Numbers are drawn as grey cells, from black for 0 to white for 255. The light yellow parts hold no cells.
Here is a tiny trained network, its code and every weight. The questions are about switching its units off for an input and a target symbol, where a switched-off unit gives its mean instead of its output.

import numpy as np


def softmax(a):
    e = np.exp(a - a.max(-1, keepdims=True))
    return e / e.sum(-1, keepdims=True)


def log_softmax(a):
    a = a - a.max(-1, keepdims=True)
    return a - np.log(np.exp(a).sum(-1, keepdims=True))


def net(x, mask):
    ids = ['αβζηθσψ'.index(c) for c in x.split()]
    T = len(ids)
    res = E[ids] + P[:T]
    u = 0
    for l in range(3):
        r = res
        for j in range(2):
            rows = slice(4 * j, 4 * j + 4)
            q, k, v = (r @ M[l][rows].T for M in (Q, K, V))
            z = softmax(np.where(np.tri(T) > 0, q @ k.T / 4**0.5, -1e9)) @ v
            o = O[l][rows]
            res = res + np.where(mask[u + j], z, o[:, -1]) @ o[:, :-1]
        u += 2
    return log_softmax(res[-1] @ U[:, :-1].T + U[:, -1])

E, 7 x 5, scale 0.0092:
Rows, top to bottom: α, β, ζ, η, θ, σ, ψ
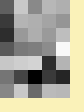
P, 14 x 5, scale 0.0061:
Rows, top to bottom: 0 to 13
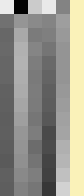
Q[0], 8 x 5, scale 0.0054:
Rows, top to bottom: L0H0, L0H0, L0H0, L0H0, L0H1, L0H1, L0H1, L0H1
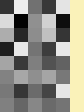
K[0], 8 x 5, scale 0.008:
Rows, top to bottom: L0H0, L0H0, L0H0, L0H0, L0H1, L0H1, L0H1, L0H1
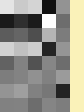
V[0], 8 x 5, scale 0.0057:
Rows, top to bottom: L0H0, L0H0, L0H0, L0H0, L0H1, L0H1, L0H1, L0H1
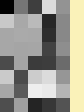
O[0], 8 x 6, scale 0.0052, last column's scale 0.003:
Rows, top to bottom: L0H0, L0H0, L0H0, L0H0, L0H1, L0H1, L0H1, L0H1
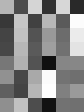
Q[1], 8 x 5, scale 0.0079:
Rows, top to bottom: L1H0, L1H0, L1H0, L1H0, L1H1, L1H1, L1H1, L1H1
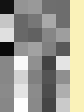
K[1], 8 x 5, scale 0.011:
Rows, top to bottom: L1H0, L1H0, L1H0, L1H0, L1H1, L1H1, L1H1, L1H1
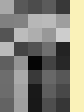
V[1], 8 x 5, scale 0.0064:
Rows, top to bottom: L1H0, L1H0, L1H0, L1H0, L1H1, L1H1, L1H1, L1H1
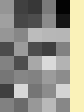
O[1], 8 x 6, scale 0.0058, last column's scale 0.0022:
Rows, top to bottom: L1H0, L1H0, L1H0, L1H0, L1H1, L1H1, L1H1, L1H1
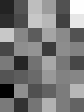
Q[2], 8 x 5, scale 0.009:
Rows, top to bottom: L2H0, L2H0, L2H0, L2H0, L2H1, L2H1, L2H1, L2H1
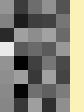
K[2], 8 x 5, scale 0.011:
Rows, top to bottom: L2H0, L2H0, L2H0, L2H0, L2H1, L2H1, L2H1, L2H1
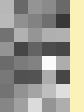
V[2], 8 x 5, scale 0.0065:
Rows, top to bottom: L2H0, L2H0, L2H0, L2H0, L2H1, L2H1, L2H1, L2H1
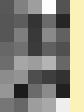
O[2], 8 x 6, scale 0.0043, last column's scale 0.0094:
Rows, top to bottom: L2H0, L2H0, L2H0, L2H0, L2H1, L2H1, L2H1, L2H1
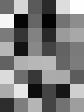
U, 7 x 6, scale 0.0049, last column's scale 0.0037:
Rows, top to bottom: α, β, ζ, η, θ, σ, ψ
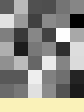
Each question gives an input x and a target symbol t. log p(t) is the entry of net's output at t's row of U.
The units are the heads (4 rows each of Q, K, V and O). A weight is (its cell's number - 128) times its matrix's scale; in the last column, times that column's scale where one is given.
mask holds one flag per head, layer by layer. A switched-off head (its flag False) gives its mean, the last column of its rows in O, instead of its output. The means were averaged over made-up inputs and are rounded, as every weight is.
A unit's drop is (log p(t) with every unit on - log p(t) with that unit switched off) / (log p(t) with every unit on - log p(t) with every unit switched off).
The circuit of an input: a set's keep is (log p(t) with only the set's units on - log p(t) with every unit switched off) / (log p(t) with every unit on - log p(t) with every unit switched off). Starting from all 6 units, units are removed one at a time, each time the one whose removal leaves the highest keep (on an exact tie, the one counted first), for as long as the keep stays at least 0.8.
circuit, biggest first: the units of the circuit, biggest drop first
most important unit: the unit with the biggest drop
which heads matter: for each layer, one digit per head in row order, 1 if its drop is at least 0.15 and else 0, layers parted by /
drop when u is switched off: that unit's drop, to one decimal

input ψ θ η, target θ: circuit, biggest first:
[L0H1 L1H0 L2H0]
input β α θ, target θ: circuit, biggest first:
[L1H0 L0H1 L2H0]
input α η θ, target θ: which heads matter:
11 / 10 / 00
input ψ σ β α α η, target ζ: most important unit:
L0H0
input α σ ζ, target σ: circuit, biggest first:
[L0H0 L1H0 L2H1 L0H1]
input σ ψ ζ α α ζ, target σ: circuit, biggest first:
[L0H0 L1H0 L2H1]
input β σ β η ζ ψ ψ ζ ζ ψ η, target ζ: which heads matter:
10 / 11 / 01
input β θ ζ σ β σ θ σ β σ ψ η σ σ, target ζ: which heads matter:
11 / 11 / 11
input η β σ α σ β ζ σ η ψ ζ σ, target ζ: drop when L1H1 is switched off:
0.7
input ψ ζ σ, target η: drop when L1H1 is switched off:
0.3
